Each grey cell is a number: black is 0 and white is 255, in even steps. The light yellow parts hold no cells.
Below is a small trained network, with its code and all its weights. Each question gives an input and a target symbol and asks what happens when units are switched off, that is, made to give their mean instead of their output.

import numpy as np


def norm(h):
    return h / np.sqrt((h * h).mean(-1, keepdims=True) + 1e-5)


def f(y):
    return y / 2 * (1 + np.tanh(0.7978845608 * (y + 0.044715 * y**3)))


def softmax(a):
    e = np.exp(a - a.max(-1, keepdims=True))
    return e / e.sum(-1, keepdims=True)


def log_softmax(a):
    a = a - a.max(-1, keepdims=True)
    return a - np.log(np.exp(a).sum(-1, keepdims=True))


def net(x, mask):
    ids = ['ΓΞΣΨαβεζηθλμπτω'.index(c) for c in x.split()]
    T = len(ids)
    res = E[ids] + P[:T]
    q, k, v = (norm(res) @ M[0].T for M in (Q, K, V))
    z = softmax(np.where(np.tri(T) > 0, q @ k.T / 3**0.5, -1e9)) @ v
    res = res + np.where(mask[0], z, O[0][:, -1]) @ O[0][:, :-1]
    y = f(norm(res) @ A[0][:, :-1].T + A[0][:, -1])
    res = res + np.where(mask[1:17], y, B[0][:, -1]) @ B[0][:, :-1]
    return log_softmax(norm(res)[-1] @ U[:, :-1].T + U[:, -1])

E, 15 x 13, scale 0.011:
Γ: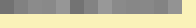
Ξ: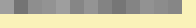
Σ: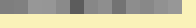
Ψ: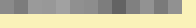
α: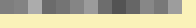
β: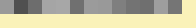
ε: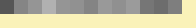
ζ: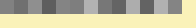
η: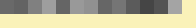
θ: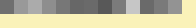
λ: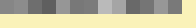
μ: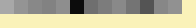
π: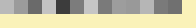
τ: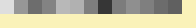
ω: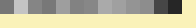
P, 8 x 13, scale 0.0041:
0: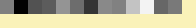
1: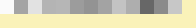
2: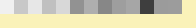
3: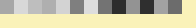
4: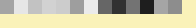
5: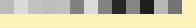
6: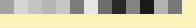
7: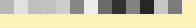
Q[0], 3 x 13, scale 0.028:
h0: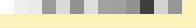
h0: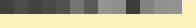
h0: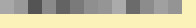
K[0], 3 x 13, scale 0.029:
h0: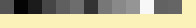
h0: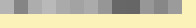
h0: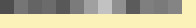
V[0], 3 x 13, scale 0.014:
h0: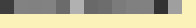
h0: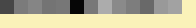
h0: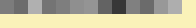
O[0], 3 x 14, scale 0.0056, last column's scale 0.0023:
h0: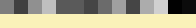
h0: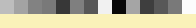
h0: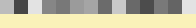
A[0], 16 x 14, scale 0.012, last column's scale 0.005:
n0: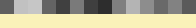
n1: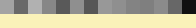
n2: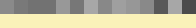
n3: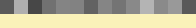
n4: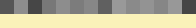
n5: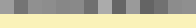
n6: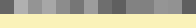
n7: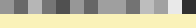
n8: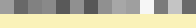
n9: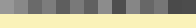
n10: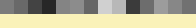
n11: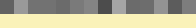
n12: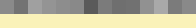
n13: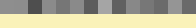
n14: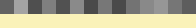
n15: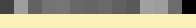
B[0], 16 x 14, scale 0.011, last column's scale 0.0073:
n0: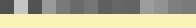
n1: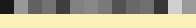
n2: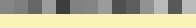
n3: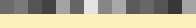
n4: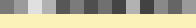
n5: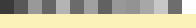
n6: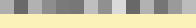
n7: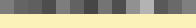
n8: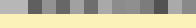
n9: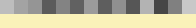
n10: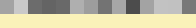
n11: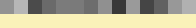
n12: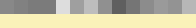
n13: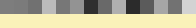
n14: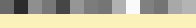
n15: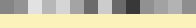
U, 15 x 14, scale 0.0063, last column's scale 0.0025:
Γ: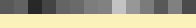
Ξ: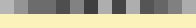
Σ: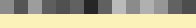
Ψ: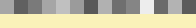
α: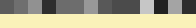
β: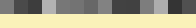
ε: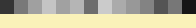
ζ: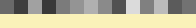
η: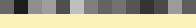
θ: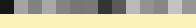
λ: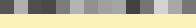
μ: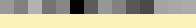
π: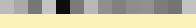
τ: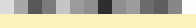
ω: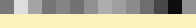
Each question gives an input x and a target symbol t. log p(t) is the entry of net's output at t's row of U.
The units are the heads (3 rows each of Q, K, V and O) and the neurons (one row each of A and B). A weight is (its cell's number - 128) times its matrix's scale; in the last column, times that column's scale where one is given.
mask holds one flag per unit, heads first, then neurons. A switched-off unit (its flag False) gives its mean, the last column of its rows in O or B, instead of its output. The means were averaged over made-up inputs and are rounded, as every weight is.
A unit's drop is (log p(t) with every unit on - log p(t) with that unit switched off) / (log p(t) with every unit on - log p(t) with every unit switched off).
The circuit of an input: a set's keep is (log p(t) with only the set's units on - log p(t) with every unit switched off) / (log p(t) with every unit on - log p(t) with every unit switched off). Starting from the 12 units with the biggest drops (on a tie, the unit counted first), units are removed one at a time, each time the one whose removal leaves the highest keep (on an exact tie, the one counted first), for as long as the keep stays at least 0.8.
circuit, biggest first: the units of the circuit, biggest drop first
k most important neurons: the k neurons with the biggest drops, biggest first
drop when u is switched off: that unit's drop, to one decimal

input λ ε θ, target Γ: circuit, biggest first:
[h0, n3, n14, n13]
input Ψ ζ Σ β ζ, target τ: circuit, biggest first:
[h0, n5, n11]
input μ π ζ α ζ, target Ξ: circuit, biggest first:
[h0]
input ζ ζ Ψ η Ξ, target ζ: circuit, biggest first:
[n13, n9]
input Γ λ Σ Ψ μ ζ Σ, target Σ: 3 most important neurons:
[n13, n14, n9]
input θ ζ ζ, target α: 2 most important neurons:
[n1, n9]
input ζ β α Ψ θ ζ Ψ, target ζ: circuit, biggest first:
[n13, n9]
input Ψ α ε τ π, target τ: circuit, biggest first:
[h0, n11, n2]
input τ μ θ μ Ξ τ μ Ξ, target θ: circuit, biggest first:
[h0, n4]
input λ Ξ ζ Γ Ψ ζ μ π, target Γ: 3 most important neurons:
[n3, n14, n13]
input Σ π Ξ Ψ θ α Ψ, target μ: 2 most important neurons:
[n13, n5]
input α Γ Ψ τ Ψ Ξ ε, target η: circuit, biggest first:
[h0, n1]
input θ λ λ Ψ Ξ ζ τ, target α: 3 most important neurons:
[n1, n9, n13]
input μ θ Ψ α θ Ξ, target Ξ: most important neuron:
[n13]
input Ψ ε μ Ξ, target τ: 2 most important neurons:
[n5, n11]
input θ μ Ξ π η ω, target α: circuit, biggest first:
[h0, n1, n9]
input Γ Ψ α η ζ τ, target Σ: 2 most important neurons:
[n13, n14]
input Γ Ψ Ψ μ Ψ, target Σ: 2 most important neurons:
[n13, n14]
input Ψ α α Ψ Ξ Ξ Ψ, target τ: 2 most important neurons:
[n5, n11]
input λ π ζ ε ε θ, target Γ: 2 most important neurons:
[n3, n14]
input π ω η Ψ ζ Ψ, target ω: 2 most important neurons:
[n3, n4]
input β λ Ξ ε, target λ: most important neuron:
[n13]
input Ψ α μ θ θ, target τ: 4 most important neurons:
[n5, n11, n1, n2]
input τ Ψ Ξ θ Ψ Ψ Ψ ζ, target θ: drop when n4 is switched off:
0.4
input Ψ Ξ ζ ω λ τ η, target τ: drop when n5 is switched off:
0.2
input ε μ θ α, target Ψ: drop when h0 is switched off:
0.6
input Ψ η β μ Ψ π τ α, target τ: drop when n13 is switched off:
0.0
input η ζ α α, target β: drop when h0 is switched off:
1.2
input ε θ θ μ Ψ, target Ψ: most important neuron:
[n15]
